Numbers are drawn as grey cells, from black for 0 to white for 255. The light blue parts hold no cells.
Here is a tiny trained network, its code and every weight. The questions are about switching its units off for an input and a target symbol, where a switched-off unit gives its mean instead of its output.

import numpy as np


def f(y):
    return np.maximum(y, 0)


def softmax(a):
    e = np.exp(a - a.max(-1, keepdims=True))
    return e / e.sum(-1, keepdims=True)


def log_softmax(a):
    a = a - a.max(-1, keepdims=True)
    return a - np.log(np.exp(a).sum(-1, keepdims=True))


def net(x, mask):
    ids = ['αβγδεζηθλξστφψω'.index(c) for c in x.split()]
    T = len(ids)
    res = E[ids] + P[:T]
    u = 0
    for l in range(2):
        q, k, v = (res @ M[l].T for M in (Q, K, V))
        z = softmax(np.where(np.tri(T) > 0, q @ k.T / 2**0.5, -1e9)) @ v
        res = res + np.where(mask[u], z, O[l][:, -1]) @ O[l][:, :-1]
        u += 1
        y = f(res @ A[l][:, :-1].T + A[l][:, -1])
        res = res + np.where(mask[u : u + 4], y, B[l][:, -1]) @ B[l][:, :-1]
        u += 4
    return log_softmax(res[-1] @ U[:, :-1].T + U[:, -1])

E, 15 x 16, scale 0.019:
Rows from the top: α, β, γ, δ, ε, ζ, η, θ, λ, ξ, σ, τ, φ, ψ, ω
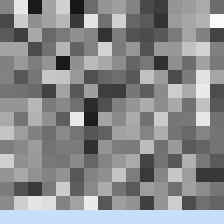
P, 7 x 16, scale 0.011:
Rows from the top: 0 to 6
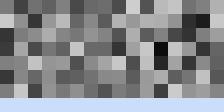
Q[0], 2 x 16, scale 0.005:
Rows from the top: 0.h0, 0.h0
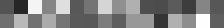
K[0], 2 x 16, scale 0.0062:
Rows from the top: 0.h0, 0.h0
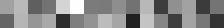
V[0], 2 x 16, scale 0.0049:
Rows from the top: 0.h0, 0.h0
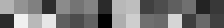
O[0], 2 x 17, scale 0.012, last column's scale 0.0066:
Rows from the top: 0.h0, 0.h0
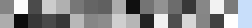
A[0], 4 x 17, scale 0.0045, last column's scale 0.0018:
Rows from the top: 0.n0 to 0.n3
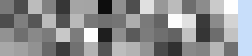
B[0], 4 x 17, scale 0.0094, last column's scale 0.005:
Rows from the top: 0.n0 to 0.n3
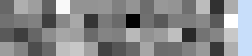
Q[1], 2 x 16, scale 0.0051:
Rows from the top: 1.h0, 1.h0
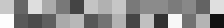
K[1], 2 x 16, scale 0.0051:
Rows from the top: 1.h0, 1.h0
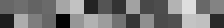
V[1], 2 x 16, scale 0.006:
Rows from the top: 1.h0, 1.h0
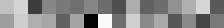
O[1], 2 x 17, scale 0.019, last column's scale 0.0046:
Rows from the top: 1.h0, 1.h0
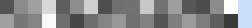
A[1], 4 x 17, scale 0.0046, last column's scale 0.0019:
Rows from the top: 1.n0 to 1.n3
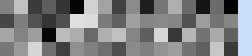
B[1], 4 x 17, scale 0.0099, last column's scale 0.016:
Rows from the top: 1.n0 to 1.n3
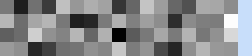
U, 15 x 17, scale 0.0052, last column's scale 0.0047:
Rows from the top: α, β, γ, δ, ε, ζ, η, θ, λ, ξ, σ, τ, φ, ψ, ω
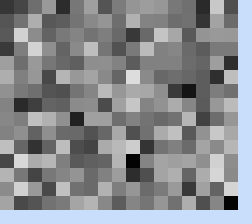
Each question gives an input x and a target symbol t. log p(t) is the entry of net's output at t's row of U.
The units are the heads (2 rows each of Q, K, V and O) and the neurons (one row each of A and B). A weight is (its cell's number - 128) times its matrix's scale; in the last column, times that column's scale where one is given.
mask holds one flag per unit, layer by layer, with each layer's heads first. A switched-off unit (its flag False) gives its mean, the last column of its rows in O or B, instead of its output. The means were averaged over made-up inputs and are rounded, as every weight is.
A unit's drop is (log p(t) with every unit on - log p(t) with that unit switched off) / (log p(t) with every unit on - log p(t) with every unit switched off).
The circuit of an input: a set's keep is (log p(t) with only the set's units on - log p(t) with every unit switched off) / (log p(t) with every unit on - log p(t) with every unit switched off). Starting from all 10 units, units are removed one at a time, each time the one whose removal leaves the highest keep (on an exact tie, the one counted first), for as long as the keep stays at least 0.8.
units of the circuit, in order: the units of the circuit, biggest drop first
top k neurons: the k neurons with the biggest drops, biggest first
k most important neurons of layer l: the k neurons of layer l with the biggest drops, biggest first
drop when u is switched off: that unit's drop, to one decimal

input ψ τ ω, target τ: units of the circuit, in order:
(0.h0)
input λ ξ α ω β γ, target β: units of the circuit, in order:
(1.h0, 1.n2, 1.n1)
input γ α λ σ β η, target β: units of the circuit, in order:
(1.h0, 1.n2, 1.n1, 0.h0)
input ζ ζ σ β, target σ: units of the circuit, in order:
(0.n2, 1.h0)
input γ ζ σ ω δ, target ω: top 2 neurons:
(1.n2, 0.n1)
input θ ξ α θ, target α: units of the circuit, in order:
(1.h0, 0.h0)
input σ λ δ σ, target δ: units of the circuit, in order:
(1.h0, 1.n1)
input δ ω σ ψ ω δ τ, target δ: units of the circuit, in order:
(1.h0, 0.n2)
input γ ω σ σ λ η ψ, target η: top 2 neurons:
(1.n1, 1.n2)
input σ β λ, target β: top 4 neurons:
(1.n2, 0.n2, 1.n1, 0.n1)
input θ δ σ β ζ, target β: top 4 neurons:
(1.n2, 0.n1, 1.n1, 0.n3)
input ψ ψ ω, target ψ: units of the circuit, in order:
(0.h0, 1.h0)
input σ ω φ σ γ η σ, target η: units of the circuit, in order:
(1.h0, 1.n1)
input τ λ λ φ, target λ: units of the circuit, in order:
(1.h0)
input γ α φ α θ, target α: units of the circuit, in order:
(1.h0, 0.n1, 0.h0)
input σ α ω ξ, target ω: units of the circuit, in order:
(1.n2, 0.h0, 1.h0)
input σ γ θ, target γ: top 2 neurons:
(1.n1, 0.n1)
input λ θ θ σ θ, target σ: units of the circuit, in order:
(1.h0, 0.n1)
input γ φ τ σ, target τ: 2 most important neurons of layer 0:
(0.n2, 0.n1)
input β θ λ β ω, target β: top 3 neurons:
(1.n2, 0.n1, 1.n1)
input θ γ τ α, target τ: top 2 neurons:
(0.n2, 0.n1)
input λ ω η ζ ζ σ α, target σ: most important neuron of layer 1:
(1.n2)
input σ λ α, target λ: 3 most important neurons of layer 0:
(0.n1, 0.n2, 0.n3)
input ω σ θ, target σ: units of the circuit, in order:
(1.h0, 1.n2)
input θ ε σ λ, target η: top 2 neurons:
(0.n3, 1.n1)
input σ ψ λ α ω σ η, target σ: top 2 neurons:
(0.n2, 1.n2)
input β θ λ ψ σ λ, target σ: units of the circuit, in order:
(1.h0)
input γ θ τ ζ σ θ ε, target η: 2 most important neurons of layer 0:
(0.n3, 0.n1)
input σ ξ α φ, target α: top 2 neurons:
(0.n2, 1.n2)
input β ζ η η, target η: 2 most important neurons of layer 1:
(1.n1, 1.n3)
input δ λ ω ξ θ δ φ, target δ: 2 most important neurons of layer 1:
(1.n1, 1.n0)
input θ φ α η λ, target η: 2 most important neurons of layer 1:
(1.n1, 1.n3)
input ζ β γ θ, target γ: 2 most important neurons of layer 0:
(0.n1, 0.n0)
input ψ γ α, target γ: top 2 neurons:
(1.n2, 0.n2)
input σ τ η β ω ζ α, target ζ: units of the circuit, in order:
(0.h0)
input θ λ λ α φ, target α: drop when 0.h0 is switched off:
0.1
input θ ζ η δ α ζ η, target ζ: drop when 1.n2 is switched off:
0.1
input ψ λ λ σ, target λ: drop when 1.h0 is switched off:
1.1
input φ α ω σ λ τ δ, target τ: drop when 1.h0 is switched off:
0.6
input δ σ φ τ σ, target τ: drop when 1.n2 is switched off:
0.0
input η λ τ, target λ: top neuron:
(0.n1)
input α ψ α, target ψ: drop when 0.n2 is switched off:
0.1
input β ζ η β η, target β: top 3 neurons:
(1.n2, 1.n1, 0.n1)
